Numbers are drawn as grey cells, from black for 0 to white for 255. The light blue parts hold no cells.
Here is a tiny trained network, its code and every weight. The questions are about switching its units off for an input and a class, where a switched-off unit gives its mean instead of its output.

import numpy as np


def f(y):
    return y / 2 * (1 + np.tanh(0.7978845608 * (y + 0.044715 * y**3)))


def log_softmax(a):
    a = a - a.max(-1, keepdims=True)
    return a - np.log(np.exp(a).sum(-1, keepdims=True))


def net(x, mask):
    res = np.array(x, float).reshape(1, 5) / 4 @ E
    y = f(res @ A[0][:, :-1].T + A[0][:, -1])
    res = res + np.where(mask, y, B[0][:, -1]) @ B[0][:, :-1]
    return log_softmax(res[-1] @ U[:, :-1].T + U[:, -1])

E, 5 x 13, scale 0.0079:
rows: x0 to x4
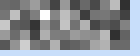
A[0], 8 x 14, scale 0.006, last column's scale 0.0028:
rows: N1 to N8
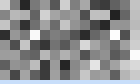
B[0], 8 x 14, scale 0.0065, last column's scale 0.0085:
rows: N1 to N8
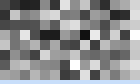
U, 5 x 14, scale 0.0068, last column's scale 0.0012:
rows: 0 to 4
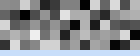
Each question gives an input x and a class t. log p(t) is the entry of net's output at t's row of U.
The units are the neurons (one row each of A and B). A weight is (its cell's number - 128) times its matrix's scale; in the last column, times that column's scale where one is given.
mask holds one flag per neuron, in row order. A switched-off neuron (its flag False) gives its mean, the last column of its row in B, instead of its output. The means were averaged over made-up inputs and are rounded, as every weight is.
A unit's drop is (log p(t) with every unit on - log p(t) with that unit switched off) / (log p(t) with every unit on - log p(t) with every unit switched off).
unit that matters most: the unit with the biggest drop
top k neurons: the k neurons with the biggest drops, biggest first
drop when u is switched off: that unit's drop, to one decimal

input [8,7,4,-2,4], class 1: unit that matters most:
N1
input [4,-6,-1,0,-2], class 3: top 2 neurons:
N5, N8
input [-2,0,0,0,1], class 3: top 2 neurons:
N4, N2
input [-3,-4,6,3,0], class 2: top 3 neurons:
N5, N8, N7
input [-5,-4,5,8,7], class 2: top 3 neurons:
N5, N8, N7
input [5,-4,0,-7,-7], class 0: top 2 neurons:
N4, N6
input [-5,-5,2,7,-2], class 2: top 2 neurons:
N5, N7
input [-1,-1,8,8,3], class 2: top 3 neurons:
N5, N8, N7
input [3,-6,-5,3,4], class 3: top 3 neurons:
N8, N5, N7
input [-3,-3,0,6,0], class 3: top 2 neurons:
N1, N8
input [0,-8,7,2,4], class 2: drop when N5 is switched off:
0.1
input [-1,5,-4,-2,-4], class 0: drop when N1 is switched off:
0.2
